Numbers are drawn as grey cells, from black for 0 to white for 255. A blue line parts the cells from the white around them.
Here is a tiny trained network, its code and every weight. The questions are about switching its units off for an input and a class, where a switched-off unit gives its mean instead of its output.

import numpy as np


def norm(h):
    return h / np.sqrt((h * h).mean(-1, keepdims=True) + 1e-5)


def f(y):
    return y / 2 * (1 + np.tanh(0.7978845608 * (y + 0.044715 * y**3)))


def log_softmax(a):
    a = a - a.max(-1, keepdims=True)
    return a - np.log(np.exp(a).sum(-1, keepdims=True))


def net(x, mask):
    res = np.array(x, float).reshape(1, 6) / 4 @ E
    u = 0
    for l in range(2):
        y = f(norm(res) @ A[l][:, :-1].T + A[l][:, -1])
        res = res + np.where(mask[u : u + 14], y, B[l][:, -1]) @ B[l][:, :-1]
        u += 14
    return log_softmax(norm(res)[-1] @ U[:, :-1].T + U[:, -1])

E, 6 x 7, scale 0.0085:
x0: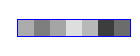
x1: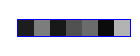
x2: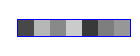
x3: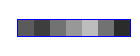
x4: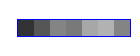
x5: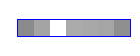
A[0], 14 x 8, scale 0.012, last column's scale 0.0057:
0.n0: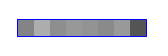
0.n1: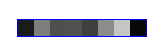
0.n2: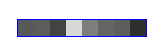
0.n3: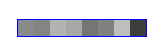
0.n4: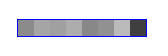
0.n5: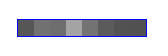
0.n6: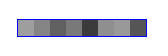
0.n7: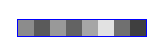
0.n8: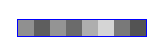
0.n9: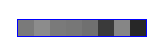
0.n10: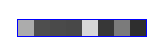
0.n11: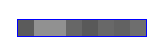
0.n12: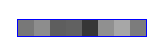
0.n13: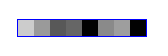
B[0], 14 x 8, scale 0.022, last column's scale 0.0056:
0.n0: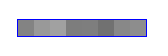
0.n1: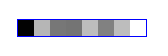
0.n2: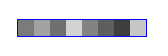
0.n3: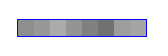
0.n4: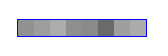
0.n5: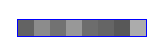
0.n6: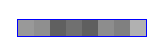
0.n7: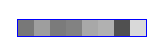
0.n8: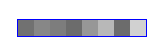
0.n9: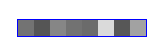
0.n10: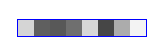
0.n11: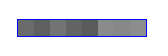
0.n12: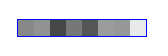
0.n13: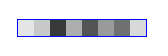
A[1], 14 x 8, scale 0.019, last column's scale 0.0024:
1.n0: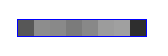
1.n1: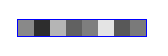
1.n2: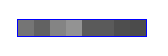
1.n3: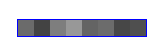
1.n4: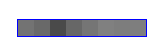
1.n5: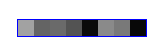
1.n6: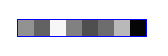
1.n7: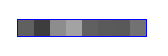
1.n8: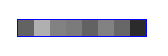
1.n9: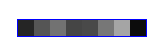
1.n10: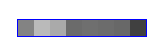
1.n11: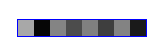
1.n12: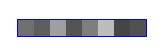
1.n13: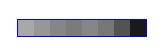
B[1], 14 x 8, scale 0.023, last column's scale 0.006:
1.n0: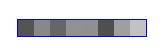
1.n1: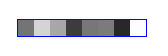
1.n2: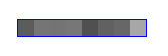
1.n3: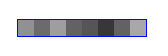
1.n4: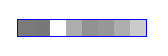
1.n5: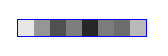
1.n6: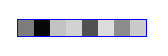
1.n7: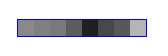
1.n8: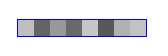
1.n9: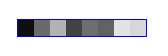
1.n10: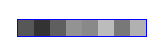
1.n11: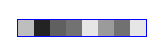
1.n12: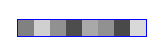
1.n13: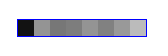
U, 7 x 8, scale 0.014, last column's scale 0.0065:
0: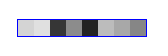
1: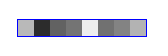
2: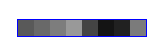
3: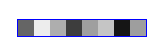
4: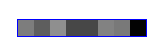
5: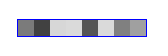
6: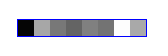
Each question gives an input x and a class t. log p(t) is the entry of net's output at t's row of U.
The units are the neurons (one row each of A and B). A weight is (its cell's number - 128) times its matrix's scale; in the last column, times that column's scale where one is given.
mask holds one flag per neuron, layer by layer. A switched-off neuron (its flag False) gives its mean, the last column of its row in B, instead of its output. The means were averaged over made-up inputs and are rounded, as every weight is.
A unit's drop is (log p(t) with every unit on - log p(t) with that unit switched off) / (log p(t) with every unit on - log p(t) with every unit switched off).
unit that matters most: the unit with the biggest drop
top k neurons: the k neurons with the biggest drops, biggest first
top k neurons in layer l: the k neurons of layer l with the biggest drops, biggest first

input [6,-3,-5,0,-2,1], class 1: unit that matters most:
0.n9
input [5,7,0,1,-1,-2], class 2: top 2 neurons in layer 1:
[1.n7 1.n3]
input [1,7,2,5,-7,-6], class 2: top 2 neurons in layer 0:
[0.n2 0.n5]
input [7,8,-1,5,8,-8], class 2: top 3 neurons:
[0.n2 0.n5 1.n7]
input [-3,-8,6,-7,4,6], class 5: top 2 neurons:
[1.n6 0.n4]
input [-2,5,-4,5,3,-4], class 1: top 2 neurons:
[0.n10 1.n11]
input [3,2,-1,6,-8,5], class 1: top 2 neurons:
[1.n11 0.n10]
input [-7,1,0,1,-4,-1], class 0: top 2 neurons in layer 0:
[0.n13 0.n12]
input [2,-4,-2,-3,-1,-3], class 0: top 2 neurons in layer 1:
[1.n1 1.n12]
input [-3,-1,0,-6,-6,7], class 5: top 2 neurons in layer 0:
[0.n4 0.n3]
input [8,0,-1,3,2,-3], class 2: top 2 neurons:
[0.n2 0.n5]
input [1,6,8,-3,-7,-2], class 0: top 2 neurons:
[0.n13 1.n5]
